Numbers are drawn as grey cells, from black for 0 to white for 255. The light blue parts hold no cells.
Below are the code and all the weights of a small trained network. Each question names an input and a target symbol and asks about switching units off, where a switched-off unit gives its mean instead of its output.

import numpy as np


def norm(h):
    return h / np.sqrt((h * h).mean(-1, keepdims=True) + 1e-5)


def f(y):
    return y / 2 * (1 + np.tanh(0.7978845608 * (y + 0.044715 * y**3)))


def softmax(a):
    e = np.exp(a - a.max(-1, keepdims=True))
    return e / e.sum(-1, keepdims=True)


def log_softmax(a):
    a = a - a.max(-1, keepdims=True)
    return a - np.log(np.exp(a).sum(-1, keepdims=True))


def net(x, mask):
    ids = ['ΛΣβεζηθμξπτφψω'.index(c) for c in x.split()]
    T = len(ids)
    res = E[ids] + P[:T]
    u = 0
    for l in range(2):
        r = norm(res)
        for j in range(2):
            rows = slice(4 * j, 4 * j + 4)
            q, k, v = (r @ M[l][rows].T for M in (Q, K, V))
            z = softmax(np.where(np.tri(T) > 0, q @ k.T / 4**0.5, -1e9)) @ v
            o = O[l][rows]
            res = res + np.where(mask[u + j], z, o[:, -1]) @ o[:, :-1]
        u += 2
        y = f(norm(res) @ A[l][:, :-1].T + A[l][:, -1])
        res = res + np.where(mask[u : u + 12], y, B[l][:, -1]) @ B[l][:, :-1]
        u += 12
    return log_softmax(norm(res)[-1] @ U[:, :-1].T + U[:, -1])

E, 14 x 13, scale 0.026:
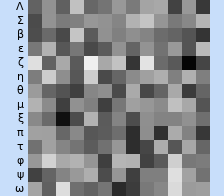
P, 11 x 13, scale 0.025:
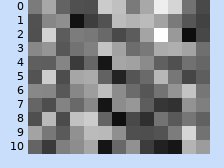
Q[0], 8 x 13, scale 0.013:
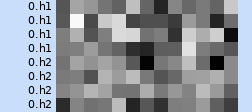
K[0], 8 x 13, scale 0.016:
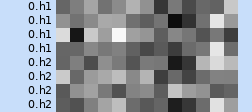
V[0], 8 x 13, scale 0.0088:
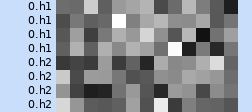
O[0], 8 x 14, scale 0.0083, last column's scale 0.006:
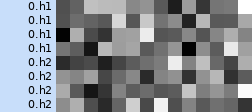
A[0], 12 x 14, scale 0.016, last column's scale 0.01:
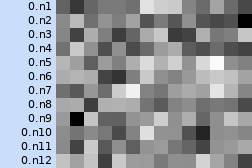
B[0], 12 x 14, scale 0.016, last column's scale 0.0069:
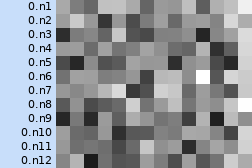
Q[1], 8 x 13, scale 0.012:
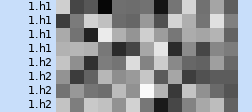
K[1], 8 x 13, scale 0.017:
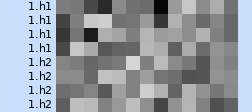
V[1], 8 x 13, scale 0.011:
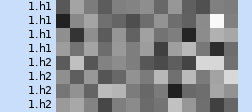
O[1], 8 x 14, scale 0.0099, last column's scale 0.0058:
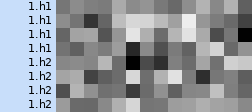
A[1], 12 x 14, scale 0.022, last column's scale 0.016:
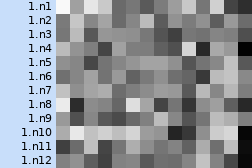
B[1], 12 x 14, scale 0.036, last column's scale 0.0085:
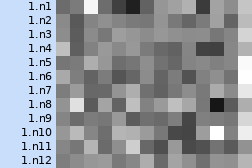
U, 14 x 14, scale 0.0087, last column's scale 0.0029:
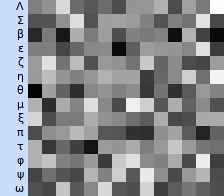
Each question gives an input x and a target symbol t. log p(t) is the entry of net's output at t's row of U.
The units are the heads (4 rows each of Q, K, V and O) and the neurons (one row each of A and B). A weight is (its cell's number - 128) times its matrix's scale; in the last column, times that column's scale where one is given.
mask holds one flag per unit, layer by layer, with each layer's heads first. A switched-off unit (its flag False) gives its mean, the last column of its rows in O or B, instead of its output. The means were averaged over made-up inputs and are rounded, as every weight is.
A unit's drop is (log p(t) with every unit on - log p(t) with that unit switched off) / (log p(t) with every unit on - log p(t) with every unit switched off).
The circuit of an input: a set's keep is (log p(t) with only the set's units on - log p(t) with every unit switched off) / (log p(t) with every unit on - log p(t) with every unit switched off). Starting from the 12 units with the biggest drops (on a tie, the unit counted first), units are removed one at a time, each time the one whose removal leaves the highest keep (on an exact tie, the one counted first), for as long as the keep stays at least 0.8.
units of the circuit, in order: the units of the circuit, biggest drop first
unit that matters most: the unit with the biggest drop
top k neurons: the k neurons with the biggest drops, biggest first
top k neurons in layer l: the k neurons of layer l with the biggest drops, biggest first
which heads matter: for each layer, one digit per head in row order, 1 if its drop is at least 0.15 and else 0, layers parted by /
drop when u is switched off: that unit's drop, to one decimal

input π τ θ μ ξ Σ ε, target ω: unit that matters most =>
1.n11
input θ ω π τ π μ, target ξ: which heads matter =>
10 / 00
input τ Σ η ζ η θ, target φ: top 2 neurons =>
(0.n2; 1.n12)
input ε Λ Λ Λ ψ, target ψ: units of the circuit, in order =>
(0.h2; 1.h1)
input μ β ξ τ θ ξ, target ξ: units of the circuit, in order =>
(0.h1; 1.n4)
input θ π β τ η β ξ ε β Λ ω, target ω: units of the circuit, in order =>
(1.h1; 1.n11)
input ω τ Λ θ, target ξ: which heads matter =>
00 / 00
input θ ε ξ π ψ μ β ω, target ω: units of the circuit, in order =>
(1.n11; 1.h1)
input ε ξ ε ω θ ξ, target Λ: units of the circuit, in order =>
(0.h1; 1.n1)
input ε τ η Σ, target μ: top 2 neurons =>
(0.n7; 0.n5)
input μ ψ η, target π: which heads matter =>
01 / 00
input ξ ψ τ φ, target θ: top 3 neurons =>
(0.n12; 0.n5; 0.n3)
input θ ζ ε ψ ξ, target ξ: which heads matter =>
01 / 10
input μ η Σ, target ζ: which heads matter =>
01 / 01
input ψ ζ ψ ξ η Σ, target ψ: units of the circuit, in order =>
(0.h2; 0.h1; 1.n12)
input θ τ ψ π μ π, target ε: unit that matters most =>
0.h1
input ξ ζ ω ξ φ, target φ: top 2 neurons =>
(0.n3; 0.n4)
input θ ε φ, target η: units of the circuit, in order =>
(0.h2; 1.n10)
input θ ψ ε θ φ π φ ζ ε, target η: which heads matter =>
01 / 00
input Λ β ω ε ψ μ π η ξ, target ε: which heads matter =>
10 / 00
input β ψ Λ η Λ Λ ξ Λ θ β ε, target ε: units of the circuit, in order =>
(0.h1; 0.n6; 1.n7)
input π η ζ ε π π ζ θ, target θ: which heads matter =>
01 / 10
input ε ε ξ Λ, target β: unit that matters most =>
0.n7
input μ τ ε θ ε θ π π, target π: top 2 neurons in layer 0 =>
(0.n4; 0.n8)
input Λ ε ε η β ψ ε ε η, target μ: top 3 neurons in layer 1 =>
(1.n3; 1.n2; 1.n10)
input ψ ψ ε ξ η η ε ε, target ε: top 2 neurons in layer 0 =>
(0.n6; 0.n10)
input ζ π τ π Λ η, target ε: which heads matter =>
11 / 00
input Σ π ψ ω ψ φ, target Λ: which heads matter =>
10 / 00
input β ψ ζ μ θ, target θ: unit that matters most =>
0.n3
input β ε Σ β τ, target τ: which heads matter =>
10 / 10
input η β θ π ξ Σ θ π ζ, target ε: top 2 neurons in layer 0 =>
(0.n2; 0.n8)
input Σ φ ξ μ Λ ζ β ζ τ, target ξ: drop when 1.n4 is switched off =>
0.1
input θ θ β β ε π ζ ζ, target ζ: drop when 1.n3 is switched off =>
0.0
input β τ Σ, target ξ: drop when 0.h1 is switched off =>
0.8
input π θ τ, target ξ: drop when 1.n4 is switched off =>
0.2
